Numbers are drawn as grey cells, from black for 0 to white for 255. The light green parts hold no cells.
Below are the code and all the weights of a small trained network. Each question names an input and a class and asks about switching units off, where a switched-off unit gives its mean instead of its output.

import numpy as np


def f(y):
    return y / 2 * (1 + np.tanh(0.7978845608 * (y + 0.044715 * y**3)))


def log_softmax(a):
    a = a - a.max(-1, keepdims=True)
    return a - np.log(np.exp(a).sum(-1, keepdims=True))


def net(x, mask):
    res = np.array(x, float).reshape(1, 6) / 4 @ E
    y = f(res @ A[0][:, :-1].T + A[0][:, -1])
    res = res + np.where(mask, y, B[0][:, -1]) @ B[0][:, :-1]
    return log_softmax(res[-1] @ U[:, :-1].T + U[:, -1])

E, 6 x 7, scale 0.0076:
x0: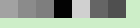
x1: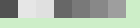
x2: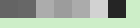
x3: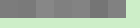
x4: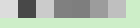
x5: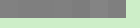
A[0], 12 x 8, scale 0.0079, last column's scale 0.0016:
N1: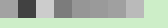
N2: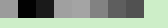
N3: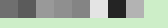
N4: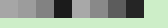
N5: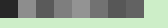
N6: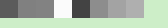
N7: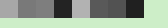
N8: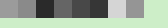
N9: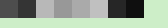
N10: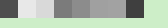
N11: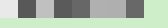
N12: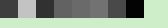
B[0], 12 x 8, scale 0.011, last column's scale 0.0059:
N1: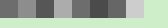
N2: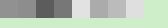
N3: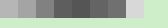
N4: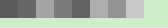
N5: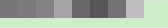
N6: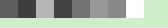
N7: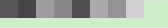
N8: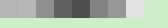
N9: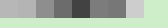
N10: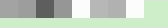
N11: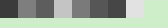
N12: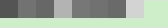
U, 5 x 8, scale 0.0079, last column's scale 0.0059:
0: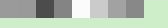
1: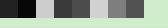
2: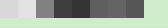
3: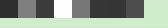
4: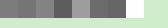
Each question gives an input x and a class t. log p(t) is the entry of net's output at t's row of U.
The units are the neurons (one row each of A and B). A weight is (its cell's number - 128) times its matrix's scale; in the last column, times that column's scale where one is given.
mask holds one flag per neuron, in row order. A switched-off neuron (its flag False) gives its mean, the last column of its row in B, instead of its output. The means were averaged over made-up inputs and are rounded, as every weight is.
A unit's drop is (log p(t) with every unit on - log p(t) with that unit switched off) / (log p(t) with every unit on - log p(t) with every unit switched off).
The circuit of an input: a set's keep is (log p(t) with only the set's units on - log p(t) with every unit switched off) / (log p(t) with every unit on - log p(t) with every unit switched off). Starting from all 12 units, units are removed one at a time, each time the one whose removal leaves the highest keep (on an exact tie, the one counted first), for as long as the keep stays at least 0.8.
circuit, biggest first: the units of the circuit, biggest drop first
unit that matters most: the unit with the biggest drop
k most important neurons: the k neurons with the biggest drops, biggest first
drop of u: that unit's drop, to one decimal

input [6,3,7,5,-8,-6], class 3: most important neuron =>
[N12]
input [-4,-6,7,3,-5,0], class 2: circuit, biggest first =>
[N9 N3]
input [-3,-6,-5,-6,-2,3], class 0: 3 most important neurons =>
[N2 N3 N9]
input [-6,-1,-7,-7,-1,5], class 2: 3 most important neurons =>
[N8 N7 N4]
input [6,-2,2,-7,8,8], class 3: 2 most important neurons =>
[N11 N1]
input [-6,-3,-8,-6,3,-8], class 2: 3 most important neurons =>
[N8 N7 N4]
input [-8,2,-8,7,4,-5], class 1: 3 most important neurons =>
[N6 N3 N9]
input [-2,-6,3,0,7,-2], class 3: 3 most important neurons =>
[N11 N1 N10]
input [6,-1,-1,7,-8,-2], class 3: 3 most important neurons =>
[N12 N6 N5]
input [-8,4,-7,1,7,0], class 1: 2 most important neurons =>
[N6 N3]
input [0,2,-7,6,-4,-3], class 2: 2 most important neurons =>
[N8 N11]
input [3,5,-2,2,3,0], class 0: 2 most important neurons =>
[N10 N6]
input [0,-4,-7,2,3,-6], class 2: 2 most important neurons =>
[N8 N10]
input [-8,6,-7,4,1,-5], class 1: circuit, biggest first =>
[N6]
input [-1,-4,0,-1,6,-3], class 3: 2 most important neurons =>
[N11 N10]
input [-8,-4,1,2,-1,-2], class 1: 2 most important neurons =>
[N6 N10]
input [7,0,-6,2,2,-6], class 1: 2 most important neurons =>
[N7 N4]
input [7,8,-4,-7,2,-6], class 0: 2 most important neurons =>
[N10 N6]
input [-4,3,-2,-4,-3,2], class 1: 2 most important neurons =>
[N6 N2]
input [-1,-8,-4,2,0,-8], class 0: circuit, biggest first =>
[N2]
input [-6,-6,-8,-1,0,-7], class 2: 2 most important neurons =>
[N8 N10]
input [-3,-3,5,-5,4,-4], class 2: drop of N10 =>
0.3
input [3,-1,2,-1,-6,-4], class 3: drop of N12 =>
0.4
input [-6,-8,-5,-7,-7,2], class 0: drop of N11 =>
0.1
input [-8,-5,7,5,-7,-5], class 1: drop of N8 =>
0.1
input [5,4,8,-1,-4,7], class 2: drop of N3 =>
0.4
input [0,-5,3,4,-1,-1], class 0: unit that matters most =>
N2
